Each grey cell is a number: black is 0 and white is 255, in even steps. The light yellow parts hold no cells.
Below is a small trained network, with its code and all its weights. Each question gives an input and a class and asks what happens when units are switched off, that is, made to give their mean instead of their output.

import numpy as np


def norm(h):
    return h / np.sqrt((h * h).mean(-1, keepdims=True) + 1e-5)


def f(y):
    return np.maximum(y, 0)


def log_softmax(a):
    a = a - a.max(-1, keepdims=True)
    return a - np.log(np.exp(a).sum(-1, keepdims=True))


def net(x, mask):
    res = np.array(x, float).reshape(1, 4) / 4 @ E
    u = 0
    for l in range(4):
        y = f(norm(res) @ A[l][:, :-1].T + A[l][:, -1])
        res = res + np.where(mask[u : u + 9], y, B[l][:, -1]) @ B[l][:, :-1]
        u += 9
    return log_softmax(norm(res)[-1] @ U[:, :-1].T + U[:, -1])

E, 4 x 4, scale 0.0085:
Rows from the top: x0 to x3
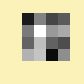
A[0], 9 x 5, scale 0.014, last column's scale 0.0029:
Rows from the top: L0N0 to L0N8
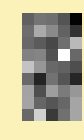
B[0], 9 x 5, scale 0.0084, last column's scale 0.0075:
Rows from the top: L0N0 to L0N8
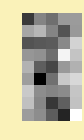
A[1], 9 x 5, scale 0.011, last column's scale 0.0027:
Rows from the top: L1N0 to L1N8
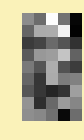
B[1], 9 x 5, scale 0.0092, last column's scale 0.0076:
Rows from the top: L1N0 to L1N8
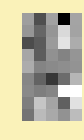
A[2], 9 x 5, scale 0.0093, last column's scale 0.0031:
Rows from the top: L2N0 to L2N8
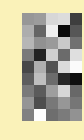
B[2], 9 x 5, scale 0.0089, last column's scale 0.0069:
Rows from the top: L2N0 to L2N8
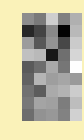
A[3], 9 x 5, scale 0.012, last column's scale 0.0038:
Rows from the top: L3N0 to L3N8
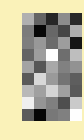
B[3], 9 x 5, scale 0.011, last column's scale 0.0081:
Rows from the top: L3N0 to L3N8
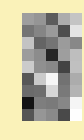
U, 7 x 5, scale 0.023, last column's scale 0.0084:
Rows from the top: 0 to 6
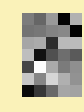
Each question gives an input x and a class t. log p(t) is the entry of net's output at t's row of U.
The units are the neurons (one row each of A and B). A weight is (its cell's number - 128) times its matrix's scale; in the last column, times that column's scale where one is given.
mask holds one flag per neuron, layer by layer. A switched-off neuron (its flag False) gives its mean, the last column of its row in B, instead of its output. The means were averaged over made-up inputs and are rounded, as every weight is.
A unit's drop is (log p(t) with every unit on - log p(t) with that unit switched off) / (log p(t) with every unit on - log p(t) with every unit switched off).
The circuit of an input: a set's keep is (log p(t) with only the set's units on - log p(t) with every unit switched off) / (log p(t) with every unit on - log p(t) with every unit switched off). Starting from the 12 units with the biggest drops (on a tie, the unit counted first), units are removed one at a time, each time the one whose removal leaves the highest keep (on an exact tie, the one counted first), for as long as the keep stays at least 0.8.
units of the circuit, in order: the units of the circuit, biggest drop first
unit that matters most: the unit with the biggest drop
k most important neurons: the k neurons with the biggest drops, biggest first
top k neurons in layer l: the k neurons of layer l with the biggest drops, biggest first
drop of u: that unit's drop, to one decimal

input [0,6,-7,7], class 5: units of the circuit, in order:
L2N3, L3N6, L2N2
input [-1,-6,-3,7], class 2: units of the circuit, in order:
L3N0
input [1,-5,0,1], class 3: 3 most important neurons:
L0N5, L3N7, L0N7
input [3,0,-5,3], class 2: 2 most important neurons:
L0N3, L0N7
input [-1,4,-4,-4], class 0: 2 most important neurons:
L1N0, L1N6
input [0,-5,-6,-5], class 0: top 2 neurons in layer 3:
L3N8, L3N1
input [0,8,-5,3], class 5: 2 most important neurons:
L0N3, L1N1
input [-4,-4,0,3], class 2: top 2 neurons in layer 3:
L3N0, L3N7
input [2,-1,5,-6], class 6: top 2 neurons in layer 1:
L1N2, L1N6
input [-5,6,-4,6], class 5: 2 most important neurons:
L0N3, L3N6
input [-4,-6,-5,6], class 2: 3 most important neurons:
L0N7, L3N0, L2N1
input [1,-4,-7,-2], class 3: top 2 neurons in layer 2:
L2N3, L2N1
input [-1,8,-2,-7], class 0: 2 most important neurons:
L1N0, L2N1
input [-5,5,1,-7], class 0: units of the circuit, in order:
L1N0
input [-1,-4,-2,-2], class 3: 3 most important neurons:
L0N5, L2N3, L2N1
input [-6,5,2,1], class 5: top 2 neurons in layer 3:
L3N8, L3N6
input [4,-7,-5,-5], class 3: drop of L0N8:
-0.1
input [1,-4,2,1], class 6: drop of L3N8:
0.1
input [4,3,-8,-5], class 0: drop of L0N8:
0.0
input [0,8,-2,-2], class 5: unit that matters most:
L1N1
